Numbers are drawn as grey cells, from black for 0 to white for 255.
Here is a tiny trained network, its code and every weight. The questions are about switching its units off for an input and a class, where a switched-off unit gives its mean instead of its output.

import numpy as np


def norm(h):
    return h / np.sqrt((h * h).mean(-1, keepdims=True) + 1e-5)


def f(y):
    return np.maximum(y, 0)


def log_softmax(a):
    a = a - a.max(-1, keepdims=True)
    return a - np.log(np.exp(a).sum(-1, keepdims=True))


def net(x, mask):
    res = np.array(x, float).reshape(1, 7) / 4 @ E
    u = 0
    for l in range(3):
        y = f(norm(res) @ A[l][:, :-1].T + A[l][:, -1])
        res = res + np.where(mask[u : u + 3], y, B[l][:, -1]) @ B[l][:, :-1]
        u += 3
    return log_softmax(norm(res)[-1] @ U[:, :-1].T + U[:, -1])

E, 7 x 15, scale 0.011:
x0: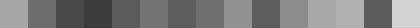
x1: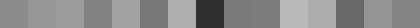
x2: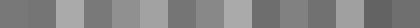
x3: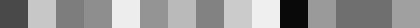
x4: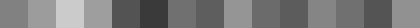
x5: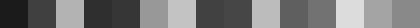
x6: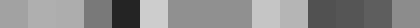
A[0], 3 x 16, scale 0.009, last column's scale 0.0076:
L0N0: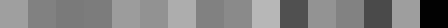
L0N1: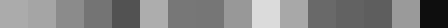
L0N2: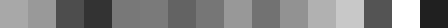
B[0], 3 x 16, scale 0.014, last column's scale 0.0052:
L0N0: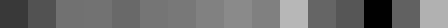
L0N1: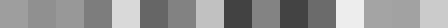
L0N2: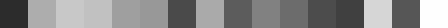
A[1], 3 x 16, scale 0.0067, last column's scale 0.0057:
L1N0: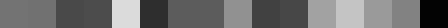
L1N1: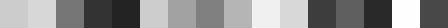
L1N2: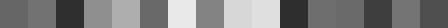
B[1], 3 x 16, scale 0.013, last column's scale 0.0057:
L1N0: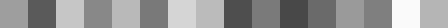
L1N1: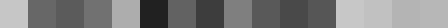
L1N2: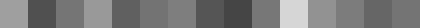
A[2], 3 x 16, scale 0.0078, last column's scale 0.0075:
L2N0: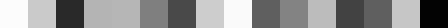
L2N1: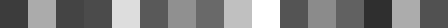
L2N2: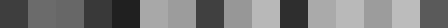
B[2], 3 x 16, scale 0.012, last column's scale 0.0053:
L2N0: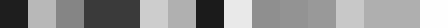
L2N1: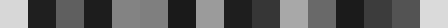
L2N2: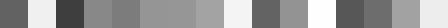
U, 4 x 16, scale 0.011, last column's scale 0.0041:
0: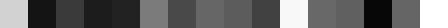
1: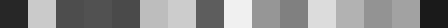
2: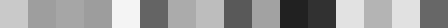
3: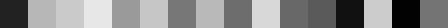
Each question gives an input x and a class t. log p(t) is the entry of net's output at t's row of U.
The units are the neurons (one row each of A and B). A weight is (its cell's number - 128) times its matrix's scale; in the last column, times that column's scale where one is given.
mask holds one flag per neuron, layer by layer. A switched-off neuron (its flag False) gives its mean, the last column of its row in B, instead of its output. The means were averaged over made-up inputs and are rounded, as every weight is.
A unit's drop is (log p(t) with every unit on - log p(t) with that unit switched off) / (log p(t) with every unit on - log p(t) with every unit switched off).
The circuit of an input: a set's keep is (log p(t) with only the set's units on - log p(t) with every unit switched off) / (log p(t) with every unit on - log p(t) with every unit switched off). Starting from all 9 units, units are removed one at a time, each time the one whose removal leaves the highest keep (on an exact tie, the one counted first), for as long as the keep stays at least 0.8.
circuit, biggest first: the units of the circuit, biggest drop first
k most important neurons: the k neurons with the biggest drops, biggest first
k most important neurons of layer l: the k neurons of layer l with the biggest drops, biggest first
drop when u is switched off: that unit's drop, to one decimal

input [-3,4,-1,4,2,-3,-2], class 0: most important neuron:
L0N2
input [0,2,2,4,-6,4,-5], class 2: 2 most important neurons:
L1N0, L2N0
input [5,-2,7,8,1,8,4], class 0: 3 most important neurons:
L2N1, L0N0, L2N0
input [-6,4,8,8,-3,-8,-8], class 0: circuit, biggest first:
L2N1, L0N2
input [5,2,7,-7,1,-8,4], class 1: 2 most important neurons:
L2N0, L1N2
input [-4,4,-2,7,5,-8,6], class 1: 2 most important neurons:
L2N0, L0N2
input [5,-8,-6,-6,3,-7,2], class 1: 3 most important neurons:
L2N0, L1N2, L2N1
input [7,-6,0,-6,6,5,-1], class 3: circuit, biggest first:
L0N2, L2N1
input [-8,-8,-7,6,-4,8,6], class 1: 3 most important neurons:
L0N2, L2N2, L1N1
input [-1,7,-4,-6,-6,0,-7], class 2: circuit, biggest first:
L1N0, L2N1
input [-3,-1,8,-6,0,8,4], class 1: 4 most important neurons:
L2N2, L1N2, L2N1, L0N2
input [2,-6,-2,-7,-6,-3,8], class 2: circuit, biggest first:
L1N1, L0N1, L2N1
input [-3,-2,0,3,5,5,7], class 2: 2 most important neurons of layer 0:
L0N1, L0N2
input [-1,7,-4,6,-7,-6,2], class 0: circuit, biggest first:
L2N1
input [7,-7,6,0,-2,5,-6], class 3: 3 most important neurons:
L0N2, L0N1, L1N1
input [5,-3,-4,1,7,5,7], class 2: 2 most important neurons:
L0N1, L2N0
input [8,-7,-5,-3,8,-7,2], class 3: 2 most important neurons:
L0N2, L2N2
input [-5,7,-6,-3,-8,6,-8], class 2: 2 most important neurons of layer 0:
L0N2, L0N0
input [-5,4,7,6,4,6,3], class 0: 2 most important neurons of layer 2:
L2N1, L2N0
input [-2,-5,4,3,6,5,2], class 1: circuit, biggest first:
L2N2
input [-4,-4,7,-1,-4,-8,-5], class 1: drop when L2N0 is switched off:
0.9
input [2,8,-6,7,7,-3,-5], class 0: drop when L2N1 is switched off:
0.2
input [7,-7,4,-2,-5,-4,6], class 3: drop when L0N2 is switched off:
0.9
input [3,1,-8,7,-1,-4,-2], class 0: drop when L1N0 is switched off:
0.0
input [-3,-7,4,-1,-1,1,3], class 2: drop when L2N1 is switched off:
0.1
